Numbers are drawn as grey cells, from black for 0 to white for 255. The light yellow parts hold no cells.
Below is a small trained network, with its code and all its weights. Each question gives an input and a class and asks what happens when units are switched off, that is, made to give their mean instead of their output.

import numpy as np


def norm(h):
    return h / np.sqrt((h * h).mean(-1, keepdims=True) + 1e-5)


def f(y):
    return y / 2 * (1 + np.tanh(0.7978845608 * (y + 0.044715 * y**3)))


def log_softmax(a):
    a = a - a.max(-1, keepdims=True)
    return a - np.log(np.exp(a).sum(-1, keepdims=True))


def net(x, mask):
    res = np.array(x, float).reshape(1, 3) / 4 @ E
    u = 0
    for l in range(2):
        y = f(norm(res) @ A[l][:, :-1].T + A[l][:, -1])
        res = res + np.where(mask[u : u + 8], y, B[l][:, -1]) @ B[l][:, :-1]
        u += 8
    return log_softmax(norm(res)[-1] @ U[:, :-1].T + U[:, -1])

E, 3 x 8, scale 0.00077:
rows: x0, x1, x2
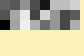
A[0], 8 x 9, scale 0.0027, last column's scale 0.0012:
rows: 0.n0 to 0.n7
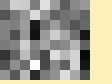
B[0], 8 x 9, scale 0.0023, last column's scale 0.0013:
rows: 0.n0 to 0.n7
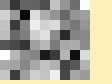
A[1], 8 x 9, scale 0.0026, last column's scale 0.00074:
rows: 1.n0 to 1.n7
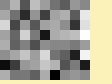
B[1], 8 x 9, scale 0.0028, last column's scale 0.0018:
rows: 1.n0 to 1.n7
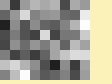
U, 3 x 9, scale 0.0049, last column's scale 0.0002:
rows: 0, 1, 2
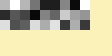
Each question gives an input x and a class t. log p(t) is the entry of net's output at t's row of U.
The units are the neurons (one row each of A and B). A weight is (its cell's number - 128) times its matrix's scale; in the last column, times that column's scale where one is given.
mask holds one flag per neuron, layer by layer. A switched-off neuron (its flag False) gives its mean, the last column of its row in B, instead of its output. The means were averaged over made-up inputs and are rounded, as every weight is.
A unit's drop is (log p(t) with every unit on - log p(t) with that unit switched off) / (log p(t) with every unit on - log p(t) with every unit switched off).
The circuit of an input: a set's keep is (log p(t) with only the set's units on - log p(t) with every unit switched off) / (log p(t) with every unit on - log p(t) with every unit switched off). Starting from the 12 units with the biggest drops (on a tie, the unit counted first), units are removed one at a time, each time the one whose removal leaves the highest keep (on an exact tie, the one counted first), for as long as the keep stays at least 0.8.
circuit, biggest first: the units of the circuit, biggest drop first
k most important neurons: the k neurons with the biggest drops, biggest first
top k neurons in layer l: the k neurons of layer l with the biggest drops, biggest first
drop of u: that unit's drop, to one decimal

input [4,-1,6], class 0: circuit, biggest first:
(0.n5)
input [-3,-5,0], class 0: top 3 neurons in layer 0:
(0.n7; 0.n2; 0.n3)
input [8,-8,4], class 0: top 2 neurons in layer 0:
(0.n5; 0.n0)
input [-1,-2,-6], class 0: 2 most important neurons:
(1.n7; 0.n0)
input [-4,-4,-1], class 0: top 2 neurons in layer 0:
(0.n7; 0.n2)
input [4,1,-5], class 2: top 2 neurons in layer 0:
(0.n7; 0.n3)
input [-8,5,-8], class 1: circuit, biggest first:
(1.n5; 1.n2)
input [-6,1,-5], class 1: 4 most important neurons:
(1.n6; 0.n5; 1.n5; 1.n2)
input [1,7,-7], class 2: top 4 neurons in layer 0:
(0.n3; 0.n2; 0.n7; 0.n5)
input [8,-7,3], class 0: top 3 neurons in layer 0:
(0.n5; 0.n0; 0.n6)
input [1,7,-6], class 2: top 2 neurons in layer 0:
(0.n3; 0.n2)
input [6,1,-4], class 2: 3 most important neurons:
(0.n7; 0.n3; 0.n2)
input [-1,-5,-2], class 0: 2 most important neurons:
(0.n0; 1.n5)
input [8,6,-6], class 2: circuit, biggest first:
(0.n3)
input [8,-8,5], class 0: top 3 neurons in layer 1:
(1.n5; 1.n2; 1.n1)
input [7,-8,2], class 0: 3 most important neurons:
(0.n5; 1.n5; 0.n0)
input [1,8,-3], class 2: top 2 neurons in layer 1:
(1.n3; 1.n6)
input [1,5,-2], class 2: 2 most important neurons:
(0.n3; 0.n2)
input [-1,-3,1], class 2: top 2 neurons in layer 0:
(0.n6; 0.n5)
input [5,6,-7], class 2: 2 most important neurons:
(0.n3; 0.n7)
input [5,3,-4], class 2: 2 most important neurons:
(0.n7; 0.n3)
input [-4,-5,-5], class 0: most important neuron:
(1.n7)
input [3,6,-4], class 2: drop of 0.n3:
0.1
